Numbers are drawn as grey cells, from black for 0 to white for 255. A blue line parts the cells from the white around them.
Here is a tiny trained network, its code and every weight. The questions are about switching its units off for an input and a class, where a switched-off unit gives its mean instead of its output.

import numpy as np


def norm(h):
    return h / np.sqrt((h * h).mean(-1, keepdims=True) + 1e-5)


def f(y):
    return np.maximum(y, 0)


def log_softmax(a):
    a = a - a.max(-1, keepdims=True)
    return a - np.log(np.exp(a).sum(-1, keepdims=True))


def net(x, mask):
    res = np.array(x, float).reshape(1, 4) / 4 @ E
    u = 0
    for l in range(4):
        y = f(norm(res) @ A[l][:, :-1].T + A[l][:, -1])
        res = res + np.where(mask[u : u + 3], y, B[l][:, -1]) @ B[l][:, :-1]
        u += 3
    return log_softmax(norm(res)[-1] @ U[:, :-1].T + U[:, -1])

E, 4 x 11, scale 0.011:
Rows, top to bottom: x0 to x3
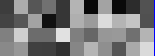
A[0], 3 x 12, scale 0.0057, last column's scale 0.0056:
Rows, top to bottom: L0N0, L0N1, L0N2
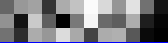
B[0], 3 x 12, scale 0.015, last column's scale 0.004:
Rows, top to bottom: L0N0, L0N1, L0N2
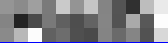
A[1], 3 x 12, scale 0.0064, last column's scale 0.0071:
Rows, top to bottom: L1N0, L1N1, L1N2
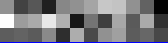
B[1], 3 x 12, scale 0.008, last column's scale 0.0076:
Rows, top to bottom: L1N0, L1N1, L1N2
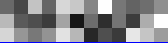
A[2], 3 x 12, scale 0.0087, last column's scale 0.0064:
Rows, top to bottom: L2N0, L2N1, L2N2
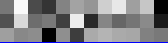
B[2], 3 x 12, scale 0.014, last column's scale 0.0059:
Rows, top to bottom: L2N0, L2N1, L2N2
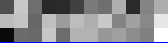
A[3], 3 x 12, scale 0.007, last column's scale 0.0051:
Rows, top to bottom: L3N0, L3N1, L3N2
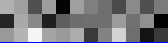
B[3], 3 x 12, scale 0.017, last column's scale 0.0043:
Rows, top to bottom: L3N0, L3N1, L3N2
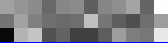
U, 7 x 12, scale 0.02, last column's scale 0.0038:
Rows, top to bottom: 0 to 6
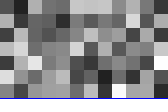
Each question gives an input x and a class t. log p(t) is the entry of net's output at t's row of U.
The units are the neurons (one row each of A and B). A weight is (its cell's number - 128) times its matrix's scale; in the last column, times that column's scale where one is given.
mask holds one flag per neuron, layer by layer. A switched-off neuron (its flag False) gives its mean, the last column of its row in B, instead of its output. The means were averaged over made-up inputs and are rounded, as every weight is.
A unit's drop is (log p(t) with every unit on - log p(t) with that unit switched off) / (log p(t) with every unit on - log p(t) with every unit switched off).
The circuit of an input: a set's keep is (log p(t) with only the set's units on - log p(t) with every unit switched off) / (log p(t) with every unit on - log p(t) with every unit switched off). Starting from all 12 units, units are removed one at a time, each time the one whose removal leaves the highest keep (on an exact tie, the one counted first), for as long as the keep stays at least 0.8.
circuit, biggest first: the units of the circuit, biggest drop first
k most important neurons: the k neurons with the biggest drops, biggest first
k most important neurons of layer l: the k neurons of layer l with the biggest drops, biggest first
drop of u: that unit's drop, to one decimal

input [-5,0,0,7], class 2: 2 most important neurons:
L2N0, L1N1
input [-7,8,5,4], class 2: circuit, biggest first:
L2N0
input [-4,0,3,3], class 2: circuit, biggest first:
L0N1, L2N0
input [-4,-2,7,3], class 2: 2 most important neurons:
L2N0, L0N1
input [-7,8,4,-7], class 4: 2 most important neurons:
L0N2, L3N2
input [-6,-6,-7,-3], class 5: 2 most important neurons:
L1N1, L2N2
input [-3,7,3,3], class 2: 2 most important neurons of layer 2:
L2N0, L2N1
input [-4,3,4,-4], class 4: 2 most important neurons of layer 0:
L0N2, L0N1
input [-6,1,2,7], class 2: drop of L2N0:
0.4
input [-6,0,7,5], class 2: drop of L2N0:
0.5
